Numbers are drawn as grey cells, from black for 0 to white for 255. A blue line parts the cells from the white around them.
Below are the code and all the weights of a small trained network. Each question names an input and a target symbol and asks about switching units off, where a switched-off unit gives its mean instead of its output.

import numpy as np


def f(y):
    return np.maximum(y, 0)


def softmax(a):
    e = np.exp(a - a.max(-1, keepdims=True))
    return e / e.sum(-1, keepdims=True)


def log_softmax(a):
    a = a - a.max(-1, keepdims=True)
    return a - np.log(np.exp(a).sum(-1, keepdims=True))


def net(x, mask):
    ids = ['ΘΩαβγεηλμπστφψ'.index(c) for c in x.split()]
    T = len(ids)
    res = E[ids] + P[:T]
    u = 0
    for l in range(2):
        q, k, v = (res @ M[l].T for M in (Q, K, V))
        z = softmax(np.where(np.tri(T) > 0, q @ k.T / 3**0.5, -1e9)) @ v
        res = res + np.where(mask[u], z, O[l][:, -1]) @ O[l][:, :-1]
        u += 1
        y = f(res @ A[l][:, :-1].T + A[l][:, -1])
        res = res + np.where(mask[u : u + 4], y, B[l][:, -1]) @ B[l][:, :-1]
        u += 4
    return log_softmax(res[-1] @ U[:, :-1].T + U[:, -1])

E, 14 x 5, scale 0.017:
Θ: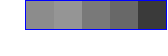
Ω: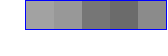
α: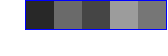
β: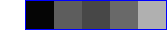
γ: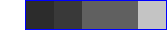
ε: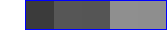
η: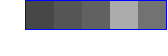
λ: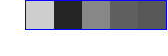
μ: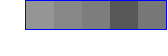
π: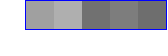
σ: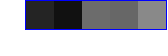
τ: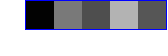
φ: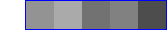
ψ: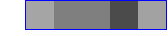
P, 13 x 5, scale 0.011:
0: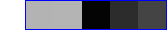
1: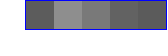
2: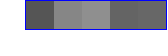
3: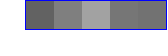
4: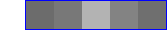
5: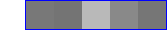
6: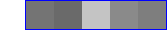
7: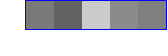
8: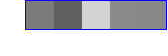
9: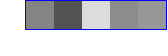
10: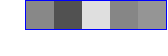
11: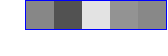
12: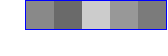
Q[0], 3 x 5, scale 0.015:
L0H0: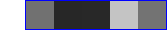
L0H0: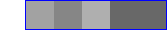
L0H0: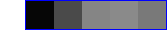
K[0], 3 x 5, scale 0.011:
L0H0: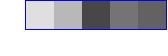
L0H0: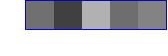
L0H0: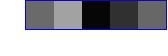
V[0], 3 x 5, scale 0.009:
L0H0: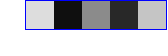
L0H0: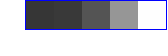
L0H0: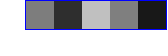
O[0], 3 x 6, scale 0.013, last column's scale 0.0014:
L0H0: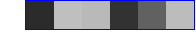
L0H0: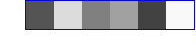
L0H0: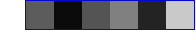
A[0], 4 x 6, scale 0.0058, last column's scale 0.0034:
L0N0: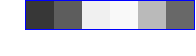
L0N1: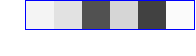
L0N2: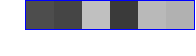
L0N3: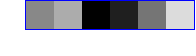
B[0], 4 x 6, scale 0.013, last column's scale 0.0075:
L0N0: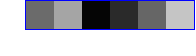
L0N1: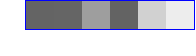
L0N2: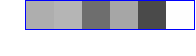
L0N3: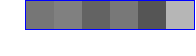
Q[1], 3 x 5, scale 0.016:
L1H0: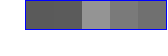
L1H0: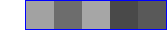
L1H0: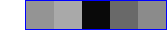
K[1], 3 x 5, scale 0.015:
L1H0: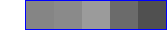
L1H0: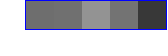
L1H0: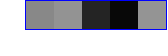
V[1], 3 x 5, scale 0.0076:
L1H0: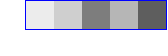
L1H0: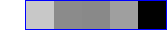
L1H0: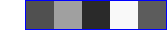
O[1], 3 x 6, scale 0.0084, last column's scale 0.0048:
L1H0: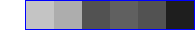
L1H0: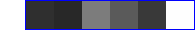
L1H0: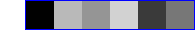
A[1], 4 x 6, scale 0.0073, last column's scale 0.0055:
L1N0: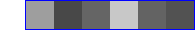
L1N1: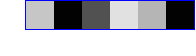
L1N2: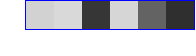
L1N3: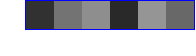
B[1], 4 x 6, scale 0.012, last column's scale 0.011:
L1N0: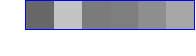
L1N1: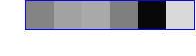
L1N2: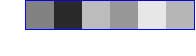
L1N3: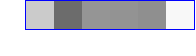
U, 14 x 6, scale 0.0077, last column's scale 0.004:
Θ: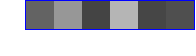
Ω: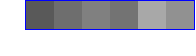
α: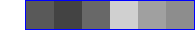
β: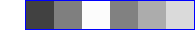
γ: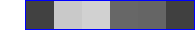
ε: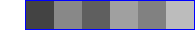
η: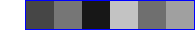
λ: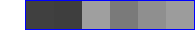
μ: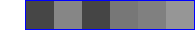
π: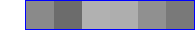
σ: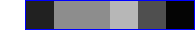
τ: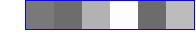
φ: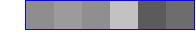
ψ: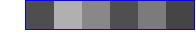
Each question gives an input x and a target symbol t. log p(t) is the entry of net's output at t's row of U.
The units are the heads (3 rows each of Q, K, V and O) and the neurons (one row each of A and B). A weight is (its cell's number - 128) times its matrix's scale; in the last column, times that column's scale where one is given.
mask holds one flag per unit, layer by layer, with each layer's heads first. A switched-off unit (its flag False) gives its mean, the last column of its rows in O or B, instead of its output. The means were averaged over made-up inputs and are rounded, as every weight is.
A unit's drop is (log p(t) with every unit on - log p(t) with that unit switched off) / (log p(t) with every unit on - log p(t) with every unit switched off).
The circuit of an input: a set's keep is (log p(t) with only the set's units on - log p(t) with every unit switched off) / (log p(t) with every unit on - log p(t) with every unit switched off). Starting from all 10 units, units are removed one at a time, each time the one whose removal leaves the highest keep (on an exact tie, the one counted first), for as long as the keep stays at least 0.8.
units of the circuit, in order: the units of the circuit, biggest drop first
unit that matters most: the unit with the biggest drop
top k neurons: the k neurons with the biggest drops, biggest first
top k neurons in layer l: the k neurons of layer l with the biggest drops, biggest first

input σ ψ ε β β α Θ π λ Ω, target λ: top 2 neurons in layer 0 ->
[L0N2 L0N0]
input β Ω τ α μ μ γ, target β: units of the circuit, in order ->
[L0H0 L1H0 L1N2]
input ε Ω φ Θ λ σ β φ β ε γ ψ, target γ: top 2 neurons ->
[L1N2 L0N0]
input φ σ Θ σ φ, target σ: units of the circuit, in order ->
[L0H0 L1H0]
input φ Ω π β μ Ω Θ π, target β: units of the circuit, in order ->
[L0N0 L0N2]
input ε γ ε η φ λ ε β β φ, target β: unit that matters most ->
L0N1
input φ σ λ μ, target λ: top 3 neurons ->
[L0N2 L1N1 L1N3]
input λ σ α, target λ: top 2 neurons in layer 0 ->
[L0N3 L0N0]
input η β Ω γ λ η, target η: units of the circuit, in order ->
[L0N0 L0H0 L1N3]
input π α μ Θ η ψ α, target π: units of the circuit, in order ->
[L0H0 L1H0]
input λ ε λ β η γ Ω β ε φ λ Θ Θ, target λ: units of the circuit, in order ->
[L1H0 L0N2 L0H0 L1N1]
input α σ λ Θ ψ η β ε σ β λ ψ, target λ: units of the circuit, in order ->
[L1H0 L0H0 L0N2]
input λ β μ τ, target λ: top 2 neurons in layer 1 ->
[L1N3 L1N1]
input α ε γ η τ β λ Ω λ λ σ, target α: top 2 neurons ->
[L0N0 L1N2]
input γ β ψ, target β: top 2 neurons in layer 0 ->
[L0N0 L0N2]
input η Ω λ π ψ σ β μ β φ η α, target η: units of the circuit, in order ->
[L0N0 L0N1 L0H0]
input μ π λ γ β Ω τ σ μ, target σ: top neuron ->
[L0N0]
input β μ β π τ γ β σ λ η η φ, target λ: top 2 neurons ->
[L0N2 L0N1]
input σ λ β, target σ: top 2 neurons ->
[L0N1 L0N3]
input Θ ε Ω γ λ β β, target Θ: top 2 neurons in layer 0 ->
[L0N2 L0N1]
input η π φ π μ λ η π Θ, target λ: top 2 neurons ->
[L0N2 L1N1]
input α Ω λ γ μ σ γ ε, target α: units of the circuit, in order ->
[L0H0 L1H0 L0N0 L1N2]
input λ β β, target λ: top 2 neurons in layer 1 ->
[L1N3 L1N1]
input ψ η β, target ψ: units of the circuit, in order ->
[L0H0 L1H0 L0N2]
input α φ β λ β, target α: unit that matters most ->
L0H0
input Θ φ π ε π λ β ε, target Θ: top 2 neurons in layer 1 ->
[L1N1 L1N2]
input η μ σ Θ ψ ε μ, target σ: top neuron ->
[L1N2]
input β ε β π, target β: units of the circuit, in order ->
[L0H0 L1H0 L0N1 L1N2]
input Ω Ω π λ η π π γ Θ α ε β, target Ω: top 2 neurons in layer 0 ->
[L0N0 L0N3]
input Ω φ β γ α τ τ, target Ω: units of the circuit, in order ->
[L0H0 L1H0 L0N0]
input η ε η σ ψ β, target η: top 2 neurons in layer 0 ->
[L0N1 L0N0]
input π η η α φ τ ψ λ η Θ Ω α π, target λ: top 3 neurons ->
[L0N2 L0N1 L1N1]
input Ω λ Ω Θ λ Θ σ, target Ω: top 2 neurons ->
[L0N0 L1N1]
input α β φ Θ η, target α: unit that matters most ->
L0H0
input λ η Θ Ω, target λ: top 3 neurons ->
[L0N2 L0N3 L0N1]
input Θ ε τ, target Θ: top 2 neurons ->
[L1N1 L0N1]
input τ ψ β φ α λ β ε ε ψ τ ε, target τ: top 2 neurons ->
[L1N1 L1N2]
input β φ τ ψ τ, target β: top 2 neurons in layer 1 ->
[L1N2 L1N1]
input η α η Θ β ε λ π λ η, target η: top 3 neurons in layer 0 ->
[L0N0 L0N1 L0N2]
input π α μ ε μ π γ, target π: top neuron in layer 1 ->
[L1N2]
